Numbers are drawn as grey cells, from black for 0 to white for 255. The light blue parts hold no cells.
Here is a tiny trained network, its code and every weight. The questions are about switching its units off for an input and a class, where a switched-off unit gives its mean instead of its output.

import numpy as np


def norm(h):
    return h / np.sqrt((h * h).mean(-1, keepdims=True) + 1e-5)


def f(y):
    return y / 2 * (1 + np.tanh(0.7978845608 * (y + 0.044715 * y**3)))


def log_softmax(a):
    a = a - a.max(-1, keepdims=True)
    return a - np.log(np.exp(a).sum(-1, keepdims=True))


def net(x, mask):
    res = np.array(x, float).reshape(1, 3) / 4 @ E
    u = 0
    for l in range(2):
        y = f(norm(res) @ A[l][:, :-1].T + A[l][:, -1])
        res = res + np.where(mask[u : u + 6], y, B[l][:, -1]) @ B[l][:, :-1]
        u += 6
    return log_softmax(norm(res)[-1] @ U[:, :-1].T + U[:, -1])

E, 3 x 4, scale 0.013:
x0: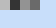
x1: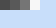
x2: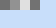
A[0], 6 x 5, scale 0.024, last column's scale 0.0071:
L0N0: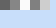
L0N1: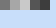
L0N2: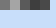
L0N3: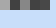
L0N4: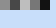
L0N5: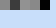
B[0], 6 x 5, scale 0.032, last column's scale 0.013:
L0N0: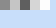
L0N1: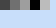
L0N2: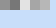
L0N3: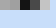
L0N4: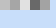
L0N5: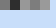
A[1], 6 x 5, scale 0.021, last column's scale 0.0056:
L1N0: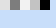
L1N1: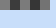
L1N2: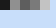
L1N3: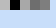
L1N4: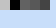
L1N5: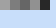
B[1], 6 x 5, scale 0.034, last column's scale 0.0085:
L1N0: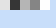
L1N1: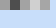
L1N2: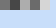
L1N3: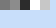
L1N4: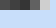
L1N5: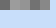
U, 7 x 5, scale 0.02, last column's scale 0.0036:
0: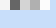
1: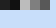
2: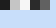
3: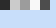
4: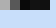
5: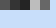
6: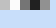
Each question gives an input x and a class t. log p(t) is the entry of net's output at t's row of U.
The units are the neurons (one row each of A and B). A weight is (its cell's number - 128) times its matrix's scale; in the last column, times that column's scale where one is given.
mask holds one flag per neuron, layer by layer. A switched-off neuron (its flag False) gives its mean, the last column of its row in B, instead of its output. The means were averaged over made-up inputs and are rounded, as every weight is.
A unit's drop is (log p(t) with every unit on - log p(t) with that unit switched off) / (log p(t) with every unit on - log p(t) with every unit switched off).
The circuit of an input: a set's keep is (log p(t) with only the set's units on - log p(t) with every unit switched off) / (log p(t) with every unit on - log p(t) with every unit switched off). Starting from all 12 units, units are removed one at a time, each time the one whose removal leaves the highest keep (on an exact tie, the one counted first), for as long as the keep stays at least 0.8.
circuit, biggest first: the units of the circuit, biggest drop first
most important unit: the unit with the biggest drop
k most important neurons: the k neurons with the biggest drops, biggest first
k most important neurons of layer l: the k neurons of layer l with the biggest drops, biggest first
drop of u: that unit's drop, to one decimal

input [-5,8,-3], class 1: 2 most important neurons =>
L0N0; L1N2
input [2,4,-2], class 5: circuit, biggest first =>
L0N0; L1N3
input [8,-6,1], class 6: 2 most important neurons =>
L0N3; L0N4
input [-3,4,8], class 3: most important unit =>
L0N0
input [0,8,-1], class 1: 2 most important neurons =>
L0N4; L0N0
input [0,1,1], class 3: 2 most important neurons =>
L0N0; L0N2
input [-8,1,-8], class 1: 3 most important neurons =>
L0N0; L0N4; L0N3
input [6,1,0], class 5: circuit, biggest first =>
L0N5; L1N3
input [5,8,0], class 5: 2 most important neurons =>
L0N0; L0N5
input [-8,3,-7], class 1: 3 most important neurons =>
L0N0; L1N2; L0N3
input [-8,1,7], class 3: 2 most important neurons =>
L0N0; L1N0
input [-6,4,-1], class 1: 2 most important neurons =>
L0N0; L0N2
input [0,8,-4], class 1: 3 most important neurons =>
L0N0; L0N4; L0N2
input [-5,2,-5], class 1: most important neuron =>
L0N0
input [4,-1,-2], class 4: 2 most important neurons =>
L0N3; L0N0
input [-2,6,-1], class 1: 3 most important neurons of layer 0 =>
L0N0; L0N4; L0N2
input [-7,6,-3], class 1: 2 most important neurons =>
L0N0; L1N2
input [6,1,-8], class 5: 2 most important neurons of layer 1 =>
L1N1; L1N0
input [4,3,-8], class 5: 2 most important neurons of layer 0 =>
L0N0; L0N3
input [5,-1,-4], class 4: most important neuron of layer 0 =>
L0N3
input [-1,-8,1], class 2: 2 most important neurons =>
L0N1; L1N0
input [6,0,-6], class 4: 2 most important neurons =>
L0N3; L0N2
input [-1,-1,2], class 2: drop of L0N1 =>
0.6
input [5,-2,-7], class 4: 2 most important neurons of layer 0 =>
L0N3; L0N0
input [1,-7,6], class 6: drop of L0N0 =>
0.3
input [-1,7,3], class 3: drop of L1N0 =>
0.2
